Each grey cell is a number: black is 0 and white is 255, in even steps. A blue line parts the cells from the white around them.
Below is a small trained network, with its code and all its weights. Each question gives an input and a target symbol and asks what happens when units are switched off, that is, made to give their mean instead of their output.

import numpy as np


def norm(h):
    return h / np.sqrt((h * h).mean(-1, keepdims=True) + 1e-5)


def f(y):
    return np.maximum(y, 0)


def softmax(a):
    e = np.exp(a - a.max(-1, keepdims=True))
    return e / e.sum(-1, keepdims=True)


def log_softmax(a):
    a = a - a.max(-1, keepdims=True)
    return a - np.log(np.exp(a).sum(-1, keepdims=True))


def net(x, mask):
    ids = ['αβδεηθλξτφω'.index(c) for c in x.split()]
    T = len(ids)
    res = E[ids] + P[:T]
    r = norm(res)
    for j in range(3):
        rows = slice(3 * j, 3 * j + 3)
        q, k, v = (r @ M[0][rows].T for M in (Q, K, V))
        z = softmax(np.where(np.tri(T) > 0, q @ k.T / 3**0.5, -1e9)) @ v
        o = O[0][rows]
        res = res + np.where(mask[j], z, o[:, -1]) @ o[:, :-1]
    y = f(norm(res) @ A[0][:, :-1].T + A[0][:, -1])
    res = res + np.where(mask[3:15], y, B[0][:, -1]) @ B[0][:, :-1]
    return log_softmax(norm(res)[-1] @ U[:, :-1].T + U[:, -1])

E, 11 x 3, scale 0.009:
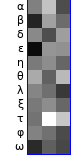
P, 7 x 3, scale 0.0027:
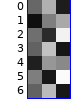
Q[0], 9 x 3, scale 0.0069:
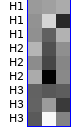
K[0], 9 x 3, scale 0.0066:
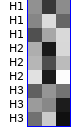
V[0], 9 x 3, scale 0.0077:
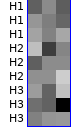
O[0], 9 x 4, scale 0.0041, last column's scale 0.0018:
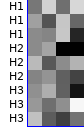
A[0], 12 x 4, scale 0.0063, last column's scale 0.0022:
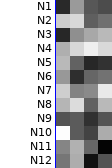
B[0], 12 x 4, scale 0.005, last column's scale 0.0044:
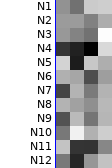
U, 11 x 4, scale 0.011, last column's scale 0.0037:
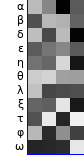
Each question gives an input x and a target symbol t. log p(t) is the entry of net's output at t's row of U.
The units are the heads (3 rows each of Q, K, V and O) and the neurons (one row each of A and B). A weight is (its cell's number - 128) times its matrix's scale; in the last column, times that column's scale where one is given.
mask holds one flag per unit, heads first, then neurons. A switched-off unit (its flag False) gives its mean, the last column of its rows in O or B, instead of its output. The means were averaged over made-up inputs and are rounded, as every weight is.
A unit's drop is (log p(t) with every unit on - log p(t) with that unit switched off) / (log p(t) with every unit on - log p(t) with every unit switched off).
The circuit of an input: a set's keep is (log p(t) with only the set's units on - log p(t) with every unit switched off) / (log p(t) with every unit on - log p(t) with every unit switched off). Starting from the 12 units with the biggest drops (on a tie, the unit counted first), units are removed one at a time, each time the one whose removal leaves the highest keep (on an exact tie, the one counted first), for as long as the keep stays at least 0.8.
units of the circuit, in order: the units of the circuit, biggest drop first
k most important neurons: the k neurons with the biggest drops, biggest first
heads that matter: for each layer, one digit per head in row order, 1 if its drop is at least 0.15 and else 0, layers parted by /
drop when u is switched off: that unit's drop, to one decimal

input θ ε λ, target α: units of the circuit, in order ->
[H2]
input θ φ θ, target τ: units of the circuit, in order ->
[H3, H2, N7]
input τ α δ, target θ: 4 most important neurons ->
[N4, N6, N10, N12]
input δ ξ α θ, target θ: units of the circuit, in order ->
[H2, N10, N5]
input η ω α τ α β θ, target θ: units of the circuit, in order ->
[H2, N10]
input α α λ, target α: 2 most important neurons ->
[N6, N1]
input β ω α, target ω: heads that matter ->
010
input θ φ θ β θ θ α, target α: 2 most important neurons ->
[N8, N10]
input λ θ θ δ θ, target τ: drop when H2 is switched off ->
0.7
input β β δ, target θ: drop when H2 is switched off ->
1.3
